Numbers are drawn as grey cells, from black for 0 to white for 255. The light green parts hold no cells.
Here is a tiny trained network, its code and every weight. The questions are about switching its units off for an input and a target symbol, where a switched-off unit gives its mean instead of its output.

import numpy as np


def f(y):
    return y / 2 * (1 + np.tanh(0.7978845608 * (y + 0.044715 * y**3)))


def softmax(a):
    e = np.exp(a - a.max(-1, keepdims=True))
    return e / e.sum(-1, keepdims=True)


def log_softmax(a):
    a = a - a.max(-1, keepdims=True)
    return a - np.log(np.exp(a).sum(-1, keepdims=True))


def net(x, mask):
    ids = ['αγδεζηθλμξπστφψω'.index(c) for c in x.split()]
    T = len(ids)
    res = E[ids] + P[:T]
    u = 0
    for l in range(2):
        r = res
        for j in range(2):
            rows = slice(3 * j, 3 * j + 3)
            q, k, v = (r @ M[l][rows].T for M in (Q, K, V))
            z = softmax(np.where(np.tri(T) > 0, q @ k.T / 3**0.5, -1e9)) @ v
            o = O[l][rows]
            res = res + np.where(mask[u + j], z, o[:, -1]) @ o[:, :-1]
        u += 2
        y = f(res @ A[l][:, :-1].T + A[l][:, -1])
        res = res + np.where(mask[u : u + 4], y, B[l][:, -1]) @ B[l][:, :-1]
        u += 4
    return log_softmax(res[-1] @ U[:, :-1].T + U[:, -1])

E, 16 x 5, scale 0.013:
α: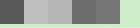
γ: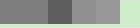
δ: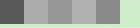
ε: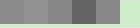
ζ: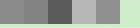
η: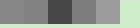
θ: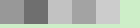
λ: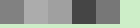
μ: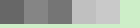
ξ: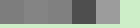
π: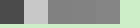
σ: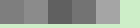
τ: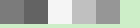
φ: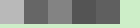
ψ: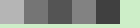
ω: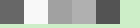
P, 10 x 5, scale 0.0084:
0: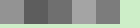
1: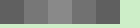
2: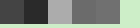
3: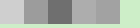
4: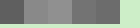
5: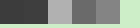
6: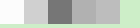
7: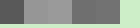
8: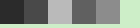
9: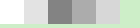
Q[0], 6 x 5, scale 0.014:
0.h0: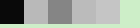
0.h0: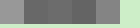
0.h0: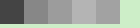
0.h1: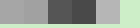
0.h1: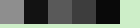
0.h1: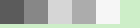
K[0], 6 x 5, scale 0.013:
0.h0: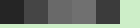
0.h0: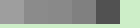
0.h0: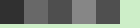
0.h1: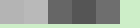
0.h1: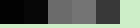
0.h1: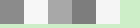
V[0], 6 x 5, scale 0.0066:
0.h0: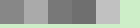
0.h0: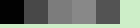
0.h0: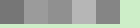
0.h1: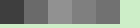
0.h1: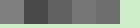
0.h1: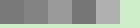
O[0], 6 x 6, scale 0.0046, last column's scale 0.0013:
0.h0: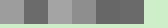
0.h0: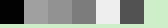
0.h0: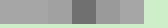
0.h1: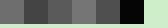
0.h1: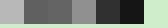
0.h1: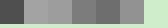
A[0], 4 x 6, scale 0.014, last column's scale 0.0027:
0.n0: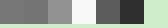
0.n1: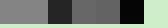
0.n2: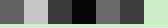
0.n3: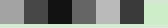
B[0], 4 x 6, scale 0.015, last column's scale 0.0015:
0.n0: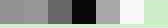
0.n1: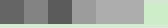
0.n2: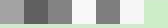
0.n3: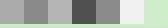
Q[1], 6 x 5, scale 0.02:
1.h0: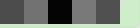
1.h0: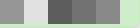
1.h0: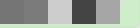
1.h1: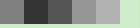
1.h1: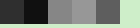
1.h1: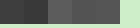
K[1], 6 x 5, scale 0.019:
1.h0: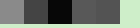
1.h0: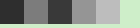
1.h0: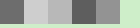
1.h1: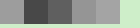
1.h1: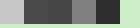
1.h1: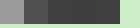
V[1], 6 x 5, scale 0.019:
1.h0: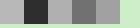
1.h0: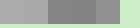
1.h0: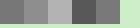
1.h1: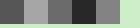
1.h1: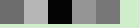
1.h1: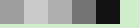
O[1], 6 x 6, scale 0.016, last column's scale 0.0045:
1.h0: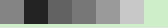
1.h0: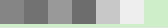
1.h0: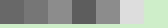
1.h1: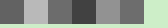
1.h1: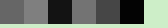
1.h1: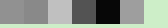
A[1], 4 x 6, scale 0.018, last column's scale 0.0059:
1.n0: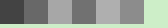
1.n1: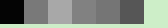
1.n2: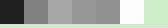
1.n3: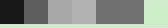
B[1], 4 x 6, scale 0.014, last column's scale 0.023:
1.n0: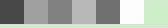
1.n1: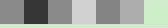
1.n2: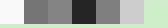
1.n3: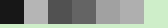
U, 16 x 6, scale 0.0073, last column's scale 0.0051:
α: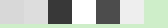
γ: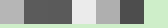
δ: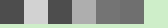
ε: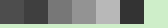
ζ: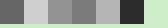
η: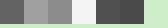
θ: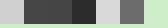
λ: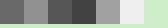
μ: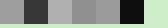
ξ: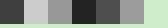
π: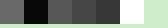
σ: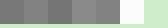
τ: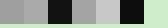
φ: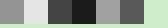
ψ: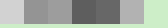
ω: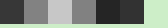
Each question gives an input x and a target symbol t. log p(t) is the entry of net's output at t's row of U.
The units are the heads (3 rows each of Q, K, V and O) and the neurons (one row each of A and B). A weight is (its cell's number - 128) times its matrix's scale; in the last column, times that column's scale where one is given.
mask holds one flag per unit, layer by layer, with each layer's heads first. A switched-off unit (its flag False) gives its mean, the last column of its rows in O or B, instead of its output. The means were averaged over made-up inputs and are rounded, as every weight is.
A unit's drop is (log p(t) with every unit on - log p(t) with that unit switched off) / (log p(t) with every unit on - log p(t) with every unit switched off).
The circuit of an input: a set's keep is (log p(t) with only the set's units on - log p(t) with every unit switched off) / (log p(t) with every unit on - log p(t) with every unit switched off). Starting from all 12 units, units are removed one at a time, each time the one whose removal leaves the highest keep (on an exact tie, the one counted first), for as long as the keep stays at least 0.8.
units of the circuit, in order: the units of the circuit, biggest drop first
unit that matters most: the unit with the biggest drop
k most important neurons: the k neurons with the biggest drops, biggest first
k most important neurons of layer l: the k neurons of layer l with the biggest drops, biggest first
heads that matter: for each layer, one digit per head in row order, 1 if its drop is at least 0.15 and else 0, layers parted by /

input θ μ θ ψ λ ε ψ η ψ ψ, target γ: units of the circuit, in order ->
[1.h1]
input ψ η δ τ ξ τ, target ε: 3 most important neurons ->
[1.n0, 1.n1, 0.n1]
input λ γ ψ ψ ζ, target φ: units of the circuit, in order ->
[0.n2, 1.n1, 1.h1]
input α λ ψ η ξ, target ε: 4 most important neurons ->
[0.n2, 1.n3, 1.n0, 1.n2]
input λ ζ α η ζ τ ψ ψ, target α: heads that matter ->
01 / 10
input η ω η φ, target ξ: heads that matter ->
00 / 01
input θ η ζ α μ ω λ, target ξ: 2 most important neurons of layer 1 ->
[1.n2, 1.n1]
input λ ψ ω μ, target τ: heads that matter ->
01 / 01
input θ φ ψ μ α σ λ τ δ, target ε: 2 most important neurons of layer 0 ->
[0.n0, 0.n1]
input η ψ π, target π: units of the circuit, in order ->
[1.h1, 1.n0]
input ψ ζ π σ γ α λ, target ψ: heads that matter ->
00 / 11
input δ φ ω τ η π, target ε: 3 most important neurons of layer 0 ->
[0.n0, 0.n2, 0.n1]
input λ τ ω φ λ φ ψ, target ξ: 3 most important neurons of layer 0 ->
[0.n3, 0.n0, 0.n2]
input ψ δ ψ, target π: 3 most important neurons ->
[1.n2, 1.n0, 1.n3]
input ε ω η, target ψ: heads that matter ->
00 / 10
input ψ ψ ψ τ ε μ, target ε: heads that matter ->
00 / 10
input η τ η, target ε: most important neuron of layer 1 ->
[1.n0]
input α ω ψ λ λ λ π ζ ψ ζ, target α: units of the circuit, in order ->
[1.h1, 1.n3]
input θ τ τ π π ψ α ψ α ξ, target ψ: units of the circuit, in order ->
[1.n3, 1.h1]
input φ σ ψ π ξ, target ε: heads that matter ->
00 / 11
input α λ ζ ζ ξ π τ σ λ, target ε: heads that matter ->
00 / 10
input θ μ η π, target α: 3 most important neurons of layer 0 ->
[0.n3, 0.n0, 0.n2]
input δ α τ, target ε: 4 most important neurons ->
[1.n0, 0.n2, 1.n1, 0.n0]
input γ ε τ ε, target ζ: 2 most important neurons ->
[1.n0, 0.n0]
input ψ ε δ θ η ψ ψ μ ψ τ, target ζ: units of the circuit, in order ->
[1.n0, 1.h1, 0.n0]
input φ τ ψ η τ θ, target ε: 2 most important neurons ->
[1.n1, 1.n3]
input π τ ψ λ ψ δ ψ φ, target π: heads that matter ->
01 / 01
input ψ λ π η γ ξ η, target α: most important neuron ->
[0.n0]
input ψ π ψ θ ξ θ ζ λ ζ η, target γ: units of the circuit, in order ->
[1.h1]
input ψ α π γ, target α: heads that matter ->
11 / 11
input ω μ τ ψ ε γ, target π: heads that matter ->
00 / 01
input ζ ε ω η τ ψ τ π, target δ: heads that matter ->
00 / 11
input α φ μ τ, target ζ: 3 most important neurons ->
[1.n0, 0.n0, 1.n2]
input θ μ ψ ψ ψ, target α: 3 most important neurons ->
[0.n1, 1.n2, 1.n3]
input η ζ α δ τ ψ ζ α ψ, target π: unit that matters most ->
1.n0
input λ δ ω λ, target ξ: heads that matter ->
00 / 01
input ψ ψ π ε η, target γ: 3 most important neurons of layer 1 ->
[1.n2, 1.n0, 1.n3]
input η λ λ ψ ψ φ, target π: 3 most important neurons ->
[0.n0, 1.n0, 1.n2]
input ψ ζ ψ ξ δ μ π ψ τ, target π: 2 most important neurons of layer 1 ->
[1.n1, 1.n2]
